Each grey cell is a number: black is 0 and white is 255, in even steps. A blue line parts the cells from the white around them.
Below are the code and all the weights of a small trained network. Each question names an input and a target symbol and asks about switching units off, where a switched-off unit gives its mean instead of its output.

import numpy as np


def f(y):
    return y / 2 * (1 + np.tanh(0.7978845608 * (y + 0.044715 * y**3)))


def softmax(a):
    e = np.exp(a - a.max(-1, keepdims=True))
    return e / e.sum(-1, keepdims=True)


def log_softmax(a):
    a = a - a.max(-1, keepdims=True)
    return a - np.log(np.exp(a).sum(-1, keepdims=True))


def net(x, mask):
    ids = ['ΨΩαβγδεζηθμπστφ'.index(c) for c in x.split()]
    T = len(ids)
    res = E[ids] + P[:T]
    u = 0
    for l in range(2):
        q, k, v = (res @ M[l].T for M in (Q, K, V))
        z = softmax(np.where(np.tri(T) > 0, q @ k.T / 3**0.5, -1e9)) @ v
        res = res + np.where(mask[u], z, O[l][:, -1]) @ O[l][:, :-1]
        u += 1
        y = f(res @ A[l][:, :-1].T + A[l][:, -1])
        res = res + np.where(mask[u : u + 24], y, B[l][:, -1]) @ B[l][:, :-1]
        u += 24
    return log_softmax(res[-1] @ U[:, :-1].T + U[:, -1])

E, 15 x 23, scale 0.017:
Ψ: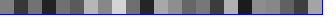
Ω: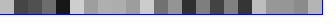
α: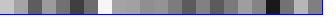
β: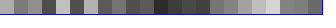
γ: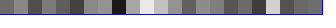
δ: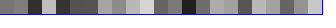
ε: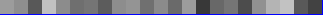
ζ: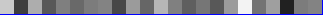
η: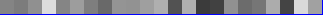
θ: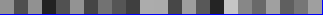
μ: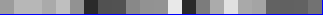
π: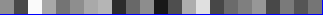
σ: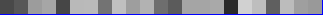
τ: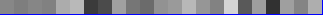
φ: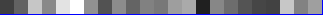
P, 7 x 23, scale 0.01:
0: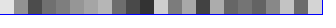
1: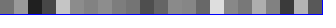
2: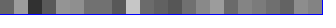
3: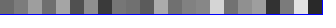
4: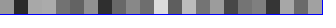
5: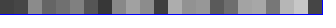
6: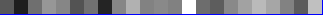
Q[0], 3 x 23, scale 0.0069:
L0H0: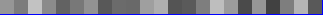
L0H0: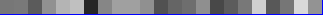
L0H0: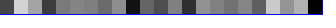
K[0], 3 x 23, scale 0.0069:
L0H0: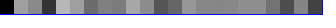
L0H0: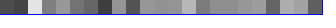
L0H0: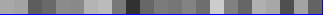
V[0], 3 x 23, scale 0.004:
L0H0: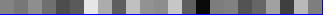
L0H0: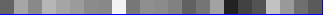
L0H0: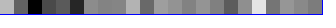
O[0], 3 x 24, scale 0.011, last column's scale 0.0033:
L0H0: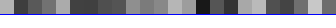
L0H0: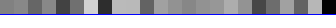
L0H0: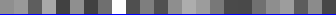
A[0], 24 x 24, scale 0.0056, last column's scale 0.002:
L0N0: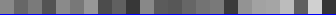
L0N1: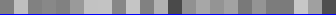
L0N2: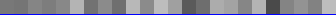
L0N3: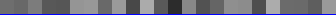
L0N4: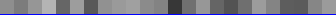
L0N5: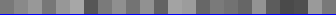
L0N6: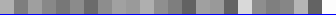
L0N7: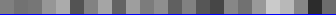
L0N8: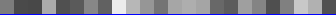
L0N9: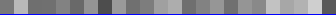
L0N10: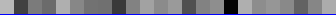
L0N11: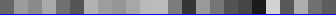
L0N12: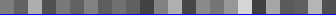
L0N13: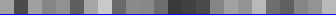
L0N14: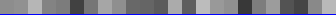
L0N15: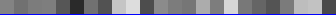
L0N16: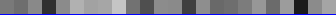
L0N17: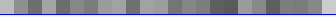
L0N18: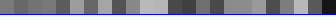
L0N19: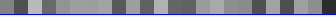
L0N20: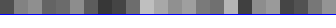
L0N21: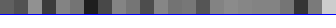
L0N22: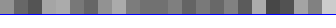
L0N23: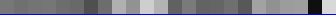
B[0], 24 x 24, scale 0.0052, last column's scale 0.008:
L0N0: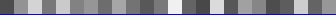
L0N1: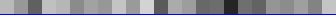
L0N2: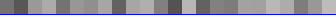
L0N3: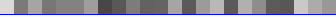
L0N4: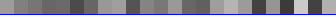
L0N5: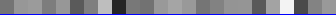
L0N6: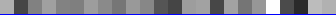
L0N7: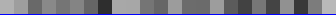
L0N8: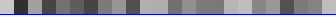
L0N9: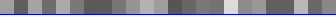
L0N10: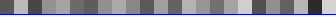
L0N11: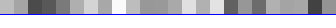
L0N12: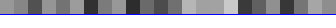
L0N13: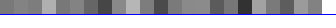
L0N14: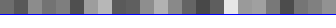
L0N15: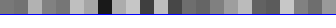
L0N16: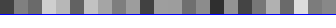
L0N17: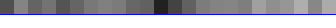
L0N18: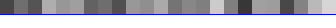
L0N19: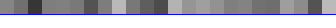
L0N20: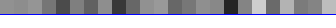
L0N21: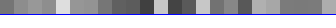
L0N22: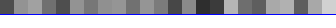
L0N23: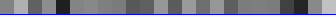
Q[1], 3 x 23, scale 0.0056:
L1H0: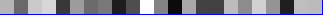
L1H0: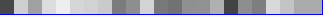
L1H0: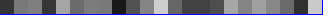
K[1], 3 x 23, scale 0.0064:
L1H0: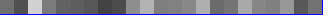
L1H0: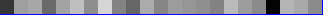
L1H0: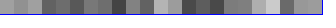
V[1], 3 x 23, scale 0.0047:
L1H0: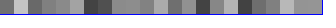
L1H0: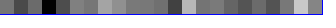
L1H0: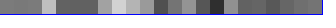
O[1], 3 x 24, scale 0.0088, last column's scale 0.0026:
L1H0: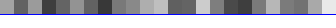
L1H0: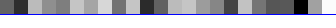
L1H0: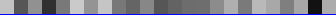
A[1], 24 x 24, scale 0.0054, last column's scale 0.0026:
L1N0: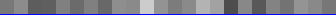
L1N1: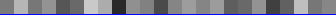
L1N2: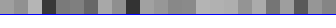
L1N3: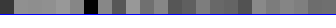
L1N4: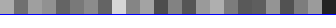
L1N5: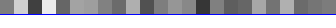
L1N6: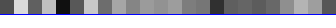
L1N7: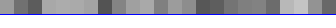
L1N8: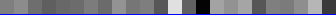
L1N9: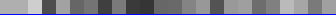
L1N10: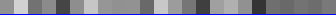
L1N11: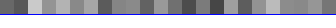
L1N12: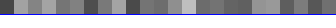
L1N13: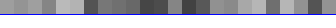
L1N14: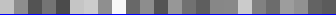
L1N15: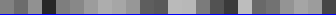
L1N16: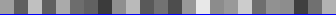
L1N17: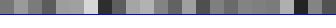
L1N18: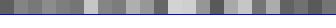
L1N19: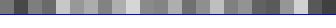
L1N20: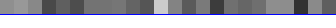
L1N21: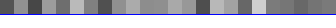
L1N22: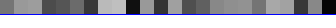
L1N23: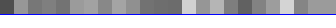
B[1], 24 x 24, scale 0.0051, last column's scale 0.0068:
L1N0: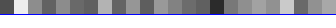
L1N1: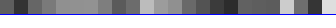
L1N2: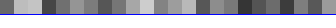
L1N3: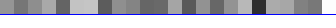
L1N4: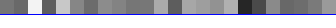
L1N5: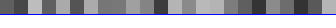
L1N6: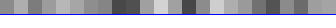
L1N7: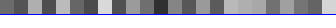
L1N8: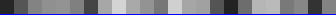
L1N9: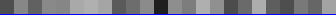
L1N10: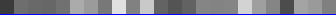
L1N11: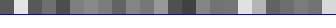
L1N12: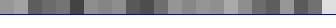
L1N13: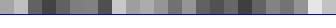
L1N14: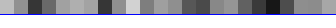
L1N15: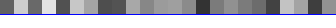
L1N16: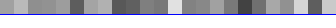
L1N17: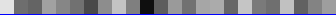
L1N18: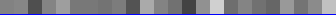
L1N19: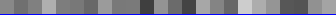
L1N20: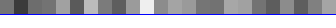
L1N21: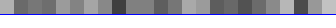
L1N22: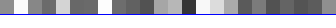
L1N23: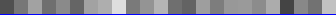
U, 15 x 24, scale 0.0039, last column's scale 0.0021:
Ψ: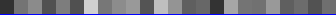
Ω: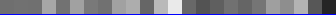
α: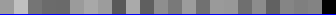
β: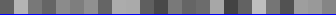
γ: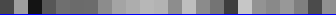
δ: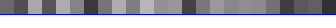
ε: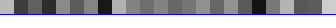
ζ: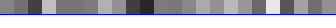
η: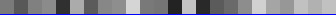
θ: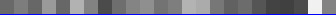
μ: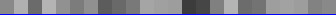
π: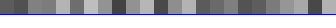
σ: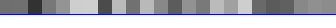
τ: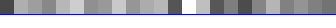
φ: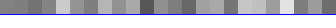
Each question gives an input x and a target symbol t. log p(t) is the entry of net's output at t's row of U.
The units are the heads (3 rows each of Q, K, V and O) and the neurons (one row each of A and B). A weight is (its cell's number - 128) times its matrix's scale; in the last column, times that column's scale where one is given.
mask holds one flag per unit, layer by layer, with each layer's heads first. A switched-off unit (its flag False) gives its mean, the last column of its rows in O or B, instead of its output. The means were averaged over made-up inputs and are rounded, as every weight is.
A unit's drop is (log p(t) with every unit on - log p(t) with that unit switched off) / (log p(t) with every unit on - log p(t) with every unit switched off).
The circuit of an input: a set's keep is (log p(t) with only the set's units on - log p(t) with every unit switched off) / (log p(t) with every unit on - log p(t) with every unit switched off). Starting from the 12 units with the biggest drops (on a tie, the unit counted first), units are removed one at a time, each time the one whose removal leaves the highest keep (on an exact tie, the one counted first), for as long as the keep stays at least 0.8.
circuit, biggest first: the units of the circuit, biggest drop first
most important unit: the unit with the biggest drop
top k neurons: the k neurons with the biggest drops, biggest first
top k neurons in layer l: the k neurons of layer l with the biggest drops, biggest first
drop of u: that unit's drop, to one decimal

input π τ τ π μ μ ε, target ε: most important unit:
L0N7
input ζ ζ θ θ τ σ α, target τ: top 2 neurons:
(L0N1 L0N6)
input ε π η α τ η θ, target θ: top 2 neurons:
(L0N3 L0N20)
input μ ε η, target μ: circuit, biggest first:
(L1H0 L1N6)
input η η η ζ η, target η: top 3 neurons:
(L0N12 L0N10 L0N8)
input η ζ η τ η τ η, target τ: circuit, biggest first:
(L0H0 L0N11)
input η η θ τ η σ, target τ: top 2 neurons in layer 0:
(L0N6 L0N1)
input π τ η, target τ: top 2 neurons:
(L0N11 L1N4)
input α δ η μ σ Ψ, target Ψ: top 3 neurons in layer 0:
(L0N16 L0N21 L0N14)
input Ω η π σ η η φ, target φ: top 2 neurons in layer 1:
(L1N17 L1N7)
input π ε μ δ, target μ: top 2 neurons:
(L1N6 L0N2)
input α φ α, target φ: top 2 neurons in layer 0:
(L0N15 L0N1)
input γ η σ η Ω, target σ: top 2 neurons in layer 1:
(L1N14 L1N10)
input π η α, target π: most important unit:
L1H0
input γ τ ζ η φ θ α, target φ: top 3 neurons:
(L0N15 L1N7 L1N17)
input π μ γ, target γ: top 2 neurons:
(L0N11 L0N10)
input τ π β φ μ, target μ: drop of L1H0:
0.8
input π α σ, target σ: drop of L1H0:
0.6
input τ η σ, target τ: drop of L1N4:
0.3
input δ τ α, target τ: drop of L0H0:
0.5
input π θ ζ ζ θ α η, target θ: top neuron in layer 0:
(L0N20)
